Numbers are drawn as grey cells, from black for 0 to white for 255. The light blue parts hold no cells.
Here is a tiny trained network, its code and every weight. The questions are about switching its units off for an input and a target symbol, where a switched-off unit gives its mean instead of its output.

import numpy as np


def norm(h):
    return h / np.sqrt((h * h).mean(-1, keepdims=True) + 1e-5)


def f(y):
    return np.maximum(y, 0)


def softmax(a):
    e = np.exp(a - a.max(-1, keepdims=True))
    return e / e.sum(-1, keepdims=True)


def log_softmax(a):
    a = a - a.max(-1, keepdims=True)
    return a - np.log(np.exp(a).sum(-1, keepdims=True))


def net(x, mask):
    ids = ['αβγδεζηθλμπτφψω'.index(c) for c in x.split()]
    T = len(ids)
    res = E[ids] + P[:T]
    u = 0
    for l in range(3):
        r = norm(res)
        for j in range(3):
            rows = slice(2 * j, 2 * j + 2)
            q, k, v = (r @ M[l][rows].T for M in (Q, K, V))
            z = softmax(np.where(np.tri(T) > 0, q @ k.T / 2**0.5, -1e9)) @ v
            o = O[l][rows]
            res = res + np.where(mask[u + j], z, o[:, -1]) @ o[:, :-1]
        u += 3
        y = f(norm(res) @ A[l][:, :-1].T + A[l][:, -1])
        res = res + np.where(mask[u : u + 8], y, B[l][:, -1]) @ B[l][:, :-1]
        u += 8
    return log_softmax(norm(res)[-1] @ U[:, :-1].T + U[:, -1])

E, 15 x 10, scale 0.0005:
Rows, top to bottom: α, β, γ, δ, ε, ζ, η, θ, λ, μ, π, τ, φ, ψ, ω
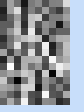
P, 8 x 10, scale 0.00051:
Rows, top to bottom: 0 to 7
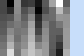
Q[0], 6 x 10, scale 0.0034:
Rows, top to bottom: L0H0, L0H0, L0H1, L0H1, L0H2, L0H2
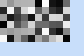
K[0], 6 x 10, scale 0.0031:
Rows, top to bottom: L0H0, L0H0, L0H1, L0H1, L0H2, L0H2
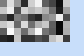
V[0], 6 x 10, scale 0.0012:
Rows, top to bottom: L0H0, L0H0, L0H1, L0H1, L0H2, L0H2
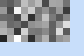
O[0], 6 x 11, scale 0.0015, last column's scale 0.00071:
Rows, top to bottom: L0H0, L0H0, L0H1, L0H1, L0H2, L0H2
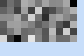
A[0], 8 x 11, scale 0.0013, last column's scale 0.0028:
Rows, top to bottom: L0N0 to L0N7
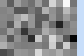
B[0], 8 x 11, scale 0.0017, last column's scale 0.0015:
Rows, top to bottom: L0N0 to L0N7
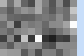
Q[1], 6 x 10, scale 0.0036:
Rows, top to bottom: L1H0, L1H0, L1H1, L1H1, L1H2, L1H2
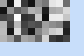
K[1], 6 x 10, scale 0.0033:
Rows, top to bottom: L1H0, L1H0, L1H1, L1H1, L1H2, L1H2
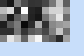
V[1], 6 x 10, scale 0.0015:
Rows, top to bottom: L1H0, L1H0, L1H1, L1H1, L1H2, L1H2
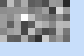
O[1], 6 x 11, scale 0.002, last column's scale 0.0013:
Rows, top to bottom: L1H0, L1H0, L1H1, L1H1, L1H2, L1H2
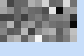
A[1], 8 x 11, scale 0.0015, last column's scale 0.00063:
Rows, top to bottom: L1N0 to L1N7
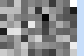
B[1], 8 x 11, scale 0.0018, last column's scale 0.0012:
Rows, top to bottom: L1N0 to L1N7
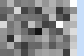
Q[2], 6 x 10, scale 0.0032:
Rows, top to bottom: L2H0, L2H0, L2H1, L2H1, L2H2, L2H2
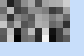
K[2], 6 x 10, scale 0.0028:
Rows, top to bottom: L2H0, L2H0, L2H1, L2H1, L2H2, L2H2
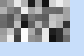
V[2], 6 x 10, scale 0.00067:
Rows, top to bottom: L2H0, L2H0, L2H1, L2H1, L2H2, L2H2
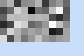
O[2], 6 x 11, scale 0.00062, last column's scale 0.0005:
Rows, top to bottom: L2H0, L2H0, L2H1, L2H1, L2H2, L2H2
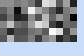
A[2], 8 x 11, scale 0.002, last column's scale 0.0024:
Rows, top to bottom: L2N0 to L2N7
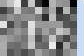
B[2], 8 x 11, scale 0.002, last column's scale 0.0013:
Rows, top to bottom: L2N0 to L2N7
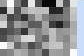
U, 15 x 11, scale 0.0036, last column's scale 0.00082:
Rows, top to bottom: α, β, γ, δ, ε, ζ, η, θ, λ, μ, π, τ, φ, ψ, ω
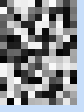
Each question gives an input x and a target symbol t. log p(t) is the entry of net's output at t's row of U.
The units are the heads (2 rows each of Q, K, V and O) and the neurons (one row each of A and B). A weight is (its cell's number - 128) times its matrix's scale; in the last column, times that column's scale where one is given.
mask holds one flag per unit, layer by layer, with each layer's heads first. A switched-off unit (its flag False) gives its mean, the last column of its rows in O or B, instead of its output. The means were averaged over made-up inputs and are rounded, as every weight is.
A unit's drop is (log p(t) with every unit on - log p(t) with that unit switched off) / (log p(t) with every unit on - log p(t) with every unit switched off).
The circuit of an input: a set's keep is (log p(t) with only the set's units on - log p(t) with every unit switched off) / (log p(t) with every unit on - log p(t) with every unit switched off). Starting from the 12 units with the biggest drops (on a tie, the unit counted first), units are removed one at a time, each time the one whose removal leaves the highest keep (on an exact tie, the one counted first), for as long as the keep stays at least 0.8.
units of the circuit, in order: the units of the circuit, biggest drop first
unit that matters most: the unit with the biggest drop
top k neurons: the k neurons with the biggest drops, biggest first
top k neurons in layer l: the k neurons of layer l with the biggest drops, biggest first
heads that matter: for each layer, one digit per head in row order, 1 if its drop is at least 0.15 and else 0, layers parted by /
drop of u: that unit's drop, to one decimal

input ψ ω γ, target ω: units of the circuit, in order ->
L1H0; L1N5
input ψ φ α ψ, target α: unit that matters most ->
L0H0
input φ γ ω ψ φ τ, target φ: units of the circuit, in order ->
L0H2; L1H1; L2N1
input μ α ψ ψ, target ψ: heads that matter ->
010 / 001 / 000
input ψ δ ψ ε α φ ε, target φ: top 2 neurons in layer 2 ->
L2N1; L2N0
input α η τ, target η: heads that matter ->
001 / 111 / 000
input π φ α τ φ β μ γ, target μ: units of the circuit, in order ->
L1H2; L2N6; L0H0
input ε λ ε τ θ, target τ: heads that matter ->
011 / 100 / 000
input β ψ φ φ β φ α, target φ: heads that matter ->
010 / 000 / 000
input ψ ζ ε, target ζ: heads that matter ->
110 / 001 / 000
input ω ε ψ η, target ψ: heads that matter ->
011 / 100 / 000
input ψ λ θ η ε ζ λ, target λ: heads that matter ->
000 / 101 / 000
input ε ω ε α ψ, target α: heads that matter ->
110 / 100 / 000
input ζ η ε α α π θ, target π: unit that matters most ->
L1H1
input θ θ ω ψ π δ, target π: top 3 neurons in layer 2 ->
L2N2; L2N6; L2N1
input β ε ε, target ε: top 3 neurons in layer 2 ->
L2N7; L2N0; L2N1
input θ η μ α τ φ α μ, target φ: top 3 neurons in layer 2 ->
L2N1; L2N6; L2N0
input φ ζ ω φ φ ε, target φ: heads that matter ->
010 / 010 / 000
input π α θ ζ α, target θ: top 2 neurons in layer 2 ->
L2N0; L2N1
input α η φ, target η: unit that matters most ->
L1H2
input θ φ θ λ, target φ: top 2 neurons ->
L2N1; L1N3
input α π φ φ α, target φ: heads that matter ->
000 / 000 / 000
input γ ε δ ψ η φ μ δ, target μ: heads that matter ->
000 / 001 / 000
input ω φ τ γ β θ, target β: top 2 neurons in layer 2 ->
L2N3; L2N0
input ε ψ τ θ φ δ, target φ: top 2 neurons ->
L2N1; L0N3
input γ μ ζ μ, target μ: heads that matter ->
000 / 100 / 000
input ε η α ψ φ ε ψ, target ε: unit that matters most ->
L1H1
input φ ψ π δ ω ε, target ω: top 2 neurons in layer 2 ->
L2N3; L2N4
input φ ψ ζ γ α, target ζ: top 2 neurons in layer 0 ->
L0N4; L0N1
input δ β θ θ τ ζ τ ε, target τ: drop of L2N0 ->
0.2
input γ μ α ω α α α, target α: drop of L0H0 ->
0.9
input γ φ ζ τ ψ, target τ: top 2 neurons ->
L1N4; L2N0
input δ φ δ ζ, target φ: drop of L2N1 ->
0.5
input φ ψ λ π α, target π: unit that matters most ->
L0H1
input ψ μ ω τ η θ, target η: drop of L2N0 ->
0.1
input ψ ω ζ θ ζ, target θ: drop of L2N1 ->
0.1
